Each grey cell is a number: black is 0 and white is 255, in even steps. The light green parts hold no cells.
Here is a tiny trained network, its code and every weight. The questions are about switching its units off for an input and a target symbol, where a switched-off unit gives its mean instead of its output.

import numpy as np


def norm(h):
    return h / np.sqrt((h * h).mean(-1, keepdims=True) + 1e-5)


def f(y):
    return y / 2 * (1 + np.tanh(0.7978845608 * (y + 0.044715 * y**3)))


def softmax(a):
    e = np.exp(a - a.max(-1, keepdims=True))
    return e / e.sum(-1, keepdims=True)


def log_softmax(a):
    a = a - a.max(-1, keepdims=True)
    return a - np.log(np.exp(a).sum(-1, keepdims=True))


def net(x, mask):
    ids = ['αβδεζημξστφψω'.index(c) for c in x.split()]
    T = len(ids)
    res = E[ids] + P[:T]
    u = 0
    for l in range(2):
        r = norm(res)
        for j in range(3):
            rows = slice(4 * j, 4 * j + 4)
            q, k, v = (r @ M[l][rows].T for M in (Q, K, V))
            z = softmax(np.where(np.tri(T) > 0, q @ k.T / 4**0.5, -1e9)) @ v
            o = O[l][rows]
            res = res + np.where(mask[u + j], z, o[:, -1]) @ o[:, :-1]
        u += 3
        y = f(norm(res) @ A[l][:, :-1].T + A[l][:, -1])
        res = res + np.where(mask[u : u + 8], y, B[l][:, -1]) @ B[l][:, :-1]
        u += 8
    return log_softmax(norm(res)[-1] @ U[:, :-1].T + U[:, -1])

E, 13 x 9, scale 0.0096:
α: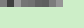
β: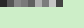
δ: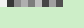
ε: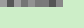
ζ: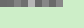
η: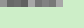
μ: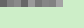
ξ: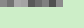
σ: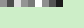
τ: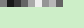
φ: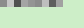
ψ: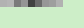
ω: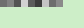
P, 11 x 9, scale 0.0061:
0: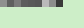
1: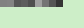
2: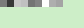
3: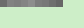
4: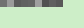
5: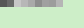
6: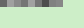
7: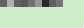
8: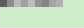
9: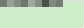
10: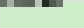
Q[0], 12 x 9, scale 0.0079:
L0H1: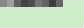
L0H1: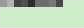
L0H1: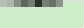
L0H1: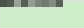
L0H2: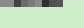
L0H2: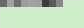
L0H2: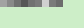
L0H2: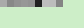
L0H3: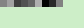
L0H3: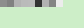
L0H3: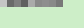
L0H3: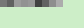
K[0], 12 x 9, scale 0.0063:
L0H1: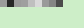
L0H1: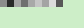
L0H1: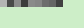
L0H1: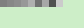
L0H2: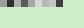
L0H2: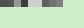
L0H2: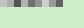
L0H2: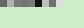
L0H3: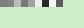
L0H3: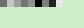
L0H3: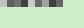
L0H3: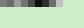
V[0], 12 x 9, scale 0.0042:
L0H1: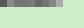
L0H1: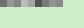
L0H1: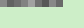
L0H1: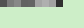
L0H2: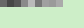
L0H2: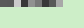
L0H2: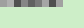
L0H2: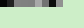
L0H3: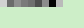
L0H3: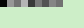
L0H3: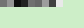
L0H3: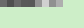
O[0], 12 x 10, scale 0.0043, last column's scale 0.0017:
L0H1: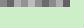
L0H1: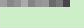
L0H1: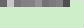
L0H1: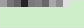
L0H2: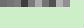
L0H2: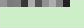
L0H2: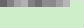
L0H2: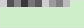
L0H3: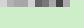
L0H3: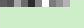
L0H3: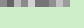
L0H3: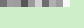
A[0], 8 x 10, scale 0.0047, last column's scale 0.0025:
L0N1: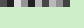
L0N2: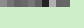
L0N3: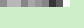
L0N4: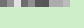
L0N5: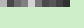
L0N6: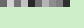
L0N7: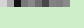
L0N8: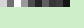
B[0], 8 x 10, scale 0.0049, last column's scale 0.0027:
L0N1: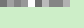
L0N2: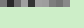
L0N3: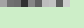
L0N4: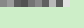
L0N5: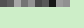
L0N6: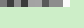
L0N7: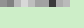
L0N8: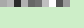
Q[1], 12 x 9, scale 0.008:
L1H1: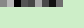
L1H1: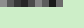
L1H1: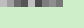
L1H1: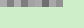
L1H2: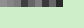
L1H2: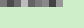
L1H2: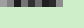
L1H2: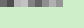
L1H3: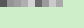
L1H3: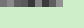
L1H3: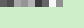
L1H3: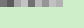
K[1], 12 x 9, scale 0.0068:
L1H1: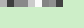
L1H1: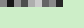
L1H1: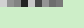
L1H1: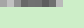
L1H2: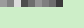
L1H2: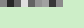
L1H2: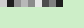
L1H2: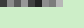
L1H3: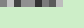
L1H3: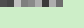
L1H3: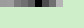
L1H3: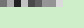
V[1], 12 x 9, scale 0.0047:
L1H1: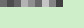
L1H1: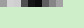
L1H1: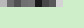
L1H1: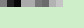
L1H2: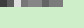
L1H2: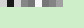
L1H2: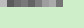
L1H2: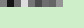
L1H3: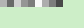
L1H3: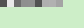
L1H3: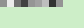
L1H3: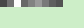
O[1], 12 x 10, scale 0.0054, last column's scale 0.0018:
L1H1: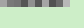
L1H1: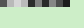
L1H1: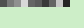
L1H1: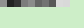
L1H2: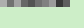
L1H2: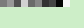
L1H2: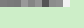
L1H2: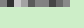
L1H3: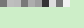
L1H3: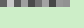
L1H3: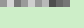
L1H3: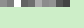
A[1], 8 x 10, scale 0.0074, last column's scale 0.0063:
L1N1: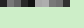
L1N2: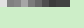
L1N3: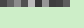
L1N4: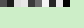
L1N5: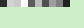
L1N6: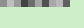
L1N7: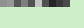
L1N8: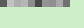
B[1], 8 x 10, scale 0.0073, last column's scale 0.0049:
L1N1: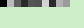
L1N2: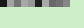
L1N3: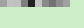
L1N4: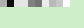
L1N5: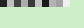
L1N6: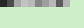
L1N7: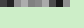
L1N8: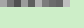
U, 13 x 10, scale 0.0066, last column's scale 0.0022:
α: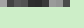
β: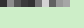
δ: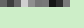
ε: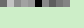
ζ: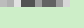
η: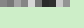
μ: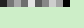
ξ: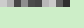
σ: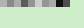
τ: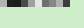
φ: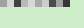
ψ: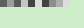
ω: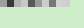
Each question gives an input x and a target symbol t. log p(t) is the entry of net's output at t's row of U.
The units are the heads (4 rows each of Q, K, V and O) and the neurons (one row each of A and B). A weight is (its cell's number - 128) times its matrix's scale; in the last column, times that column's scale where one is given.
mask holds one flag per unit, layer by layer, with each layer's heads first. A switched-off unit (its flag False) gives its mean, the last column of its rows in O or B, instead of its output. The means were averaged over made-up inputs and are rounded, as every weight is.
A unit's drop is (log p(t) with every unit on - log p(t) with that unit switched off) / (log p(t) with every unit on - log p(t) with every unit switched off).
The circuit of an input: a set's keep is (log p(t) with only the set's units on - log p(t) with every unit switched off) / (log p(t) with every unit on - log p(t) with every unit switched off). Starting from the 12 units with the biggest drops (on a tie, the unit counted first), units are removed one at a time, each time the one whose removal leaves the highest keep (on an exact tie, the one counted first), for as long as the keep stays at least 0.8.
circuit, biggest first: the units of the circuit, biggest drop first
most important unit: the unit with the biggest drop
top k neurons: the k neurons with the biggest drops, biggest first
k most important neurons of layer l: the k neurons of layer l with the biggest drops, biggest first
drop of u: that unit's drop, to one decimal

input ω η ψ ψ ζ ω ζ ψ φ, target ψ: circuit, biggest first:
[L1H1; L1N5]
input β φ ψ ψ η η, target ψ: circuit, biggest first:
[L1H1; L1N5]
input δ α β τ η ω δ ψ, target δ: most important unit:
L1H2
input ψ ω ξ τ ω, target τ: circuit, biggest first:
[L1H1; L1H3]
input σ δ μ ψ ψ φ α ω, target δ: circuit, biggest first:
[L1H2; L1N7]
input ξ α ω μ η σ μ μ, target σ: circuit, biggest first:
[L1H3; L1H1; L0H3]
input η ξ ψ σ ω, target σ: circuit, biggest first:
[L1H1; L1H3]
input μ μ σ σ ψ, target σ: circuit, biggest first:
[L1H3; L1H1]
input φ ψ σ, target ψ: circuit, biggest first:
[L1N5; L1H1]
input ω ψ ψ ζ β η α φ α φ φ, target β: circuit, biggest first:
[L0H3; L1N1]
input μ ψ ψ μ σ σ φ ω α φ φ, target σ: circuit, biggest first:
[L1H3; L1H1]
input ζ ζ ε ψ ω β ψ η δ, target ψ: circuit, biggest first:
[L1H1; L1N5]
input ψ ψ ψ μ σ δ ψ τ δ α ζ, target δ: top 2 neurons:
[L1N7; L0N7]
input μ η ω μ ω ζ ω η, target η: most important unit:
L1H1
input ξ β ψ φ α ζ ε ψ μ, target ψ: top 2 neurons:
[L1N5; L1N8]
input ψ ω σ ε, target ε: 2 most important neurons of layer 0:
[L0N5; L0N8]
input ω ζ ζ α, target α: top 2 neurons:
[L1N4; L0N8]
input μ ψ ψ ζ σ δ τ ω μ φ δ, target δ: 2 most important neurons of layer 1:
[L1N2; L1N7]
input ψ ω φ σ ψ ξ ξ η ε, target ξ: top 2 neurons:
[L0N8; L1N4]
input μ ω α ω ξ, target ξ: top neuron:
[L0N8]
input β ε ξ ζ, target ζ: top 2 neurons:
[L1N3; L0N5]
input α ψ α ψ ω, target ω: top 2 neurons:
[L1N4; L0N4]
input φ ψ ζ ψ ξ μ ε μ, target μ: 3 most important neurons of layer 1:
[L1N6; L1N5; L1N4]
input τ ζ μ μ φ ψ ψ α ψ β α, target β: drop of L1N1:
0.3
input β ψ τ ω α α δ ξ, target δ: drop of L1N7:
0.1
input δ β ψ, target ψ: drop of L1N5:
0.1
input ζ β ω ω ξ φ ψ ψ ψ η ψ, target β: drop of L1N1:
0.2
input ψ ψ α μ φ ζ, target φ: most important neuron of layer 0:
[L0N6]
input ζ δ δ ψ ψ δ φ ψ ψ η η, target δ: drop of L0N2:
0.0
